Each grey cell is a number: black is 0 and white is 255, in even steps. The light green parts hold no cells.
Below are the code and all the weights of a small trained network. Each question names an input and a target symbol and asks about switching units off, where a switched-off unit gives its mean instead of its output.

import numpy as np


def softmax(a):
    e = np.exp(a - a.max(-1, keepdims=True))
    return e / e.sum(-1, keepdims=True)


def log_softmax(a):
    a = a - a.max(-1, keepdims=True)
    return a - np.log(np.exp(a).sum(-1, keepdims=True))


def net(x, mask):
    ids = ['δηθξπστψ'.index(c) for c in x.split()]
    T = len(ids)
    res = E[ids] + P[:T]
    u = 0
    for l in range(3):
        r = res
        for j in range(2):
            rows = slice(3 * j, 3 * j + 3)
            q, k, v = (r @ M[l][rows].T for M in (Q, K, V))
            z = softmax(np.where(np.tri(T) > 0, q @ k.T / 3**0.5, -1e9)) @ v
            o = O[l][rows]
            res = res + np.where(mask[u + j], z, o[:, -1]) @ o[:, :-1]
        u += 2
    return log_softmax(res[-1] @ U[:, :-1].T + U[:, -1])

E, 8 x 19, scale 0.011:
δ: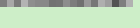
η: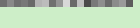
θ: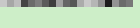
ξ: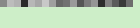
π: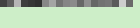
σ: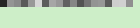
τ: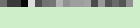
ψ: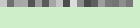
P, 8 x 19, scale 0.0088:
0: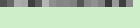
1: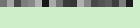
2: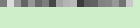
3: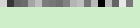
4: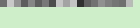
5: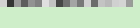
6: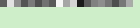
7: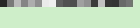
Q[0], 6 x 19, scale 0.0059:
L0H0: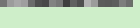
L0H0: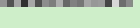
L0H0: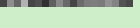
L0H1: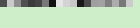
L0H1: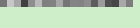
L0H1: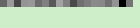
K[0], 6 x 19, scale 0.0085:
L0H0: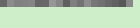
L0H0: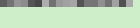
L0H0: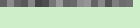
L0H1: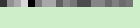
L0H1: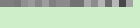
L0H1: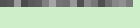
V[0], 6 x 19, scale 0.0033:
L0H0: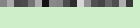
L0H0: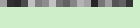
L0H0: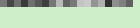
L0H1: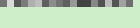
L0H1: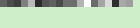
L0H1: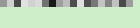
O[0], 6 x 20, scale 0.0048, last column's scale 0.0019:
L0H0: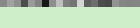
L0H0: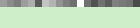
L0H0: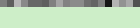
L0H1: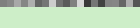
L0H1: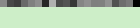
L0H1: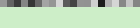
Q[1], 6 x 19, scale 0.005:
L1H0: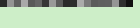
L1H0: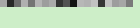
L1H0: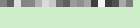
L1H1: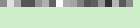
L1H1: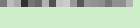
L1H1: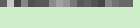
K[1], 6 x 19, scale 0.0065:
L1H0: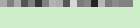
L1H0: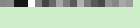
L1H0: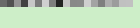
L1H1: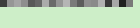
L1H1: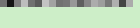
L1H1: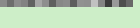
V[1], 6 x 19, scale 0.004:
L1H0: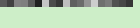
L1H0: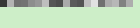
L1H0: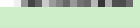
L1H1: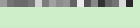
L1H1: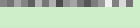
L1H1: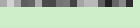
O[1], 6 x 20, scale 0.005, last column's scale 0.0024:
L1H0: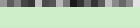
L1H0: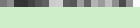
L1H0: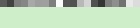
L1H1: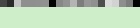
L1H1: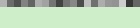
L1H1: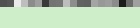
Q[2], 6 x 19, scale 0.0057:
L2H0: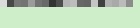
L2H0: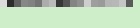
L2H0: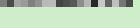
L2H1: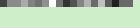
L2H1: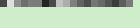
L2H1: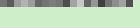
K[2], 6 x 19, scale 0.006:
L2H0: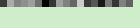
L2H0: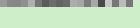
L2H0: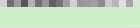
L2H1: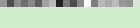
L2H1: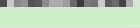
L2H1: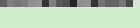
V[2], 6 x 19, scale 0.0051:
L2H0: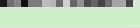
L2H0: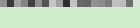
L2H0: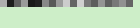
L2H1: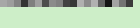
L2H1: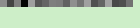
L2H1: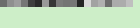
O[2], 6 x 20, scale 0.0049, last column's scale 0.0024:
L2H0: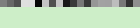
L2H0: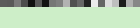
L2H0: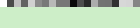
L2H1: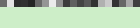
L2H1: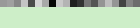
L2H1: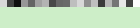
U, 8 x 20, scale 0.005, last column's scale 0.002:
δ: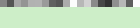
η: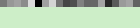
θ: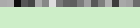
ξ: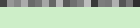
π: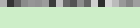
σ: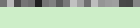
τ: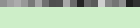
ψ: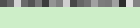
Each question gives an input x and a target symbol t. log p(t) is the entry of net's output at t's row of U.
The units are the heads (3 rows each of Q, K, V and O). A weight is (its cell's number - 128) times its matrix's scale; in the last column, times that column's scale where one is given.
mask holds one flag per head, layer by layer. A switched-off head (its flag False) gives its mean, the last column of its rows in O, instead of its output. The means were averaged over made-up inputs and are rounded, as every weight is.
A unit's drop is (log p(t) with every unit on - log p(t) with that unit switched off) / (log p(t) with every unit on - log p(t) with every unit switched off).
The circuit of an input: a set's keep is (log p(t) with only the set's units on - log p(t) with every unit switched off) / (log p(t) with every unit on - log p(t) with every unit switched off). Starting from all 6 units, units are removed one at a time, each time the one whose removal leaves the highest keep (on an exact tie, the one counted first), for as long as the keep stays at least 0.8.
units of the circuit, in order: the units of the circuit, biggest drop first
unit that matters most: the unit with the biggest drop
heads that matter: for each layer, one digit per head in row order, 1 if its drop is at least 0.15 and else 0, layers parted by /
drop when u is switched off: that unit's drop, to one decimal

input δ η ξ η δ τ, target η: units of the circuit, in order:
(L2H1; L2H0; L1H0)
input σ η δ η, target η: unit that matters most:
L2H1
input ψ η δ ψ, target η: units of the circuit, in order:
(L2H1; L0H0; L2H0)
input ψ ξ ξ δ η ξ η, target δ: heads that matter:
01 / 10 / 01
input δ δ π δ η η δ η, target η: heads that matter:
00 / 00 / 11
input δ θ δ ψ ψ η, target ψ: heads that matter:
00 / 00 / 11
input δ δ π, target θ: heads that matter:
10 / 11 / 00
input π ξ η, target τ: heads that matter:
01 / 10 / 00
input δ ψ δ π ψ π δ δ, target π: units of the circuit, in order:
(L2H1; L2H0)
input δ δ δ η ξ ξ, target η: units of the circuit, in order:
(L2H1; L2H0; L1H0; L0H0)
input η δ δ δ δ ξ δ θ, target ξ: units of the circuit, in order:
(L2H0; L2H1)
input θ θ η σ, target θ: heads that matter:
10 / 00 / 01
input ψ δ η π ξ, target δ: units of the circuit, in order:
(L1H0; L0H1)
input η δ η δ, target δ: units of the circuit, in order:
(L1H0; L2H0)
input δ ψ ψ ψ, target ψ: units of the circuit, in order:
(L2H1; L2H0)
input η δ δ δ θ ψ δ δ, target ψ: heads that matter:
00 / 00 / 10
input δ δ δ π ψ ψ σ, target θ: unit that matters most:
L1H1
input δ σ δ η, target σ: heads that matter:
00 / 10 / 11
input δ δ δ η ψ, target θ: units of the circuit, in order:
(L1H1; L0H0; L1H0)
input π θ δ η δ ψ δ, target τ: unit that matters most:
L0H1
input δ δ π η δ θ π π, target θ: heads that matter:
00 / 00 / 01
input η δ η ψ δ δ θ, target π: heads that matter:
01 / 10 / 11
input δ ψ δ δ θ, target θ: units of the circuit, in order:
(L1H1; L0H0; L1H0; L2H0)
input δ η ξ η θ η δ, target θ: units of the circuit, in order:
(L1H1; L0H0; L1H0; L2H0)
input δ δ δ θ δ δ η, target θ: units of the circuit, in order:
(L1H1; L0H0; L1H0)
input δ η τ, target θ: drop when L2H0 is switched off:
0.1
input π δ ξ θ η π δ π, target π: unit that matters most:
L2H1
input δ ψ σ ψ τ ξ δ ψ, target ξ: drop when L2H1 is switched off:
0.2
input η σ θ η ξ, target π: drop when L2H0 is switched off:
0.3
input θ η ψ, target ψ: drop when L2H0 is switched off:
0.2
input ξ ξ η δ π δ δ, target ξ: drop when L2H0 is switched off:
0.6
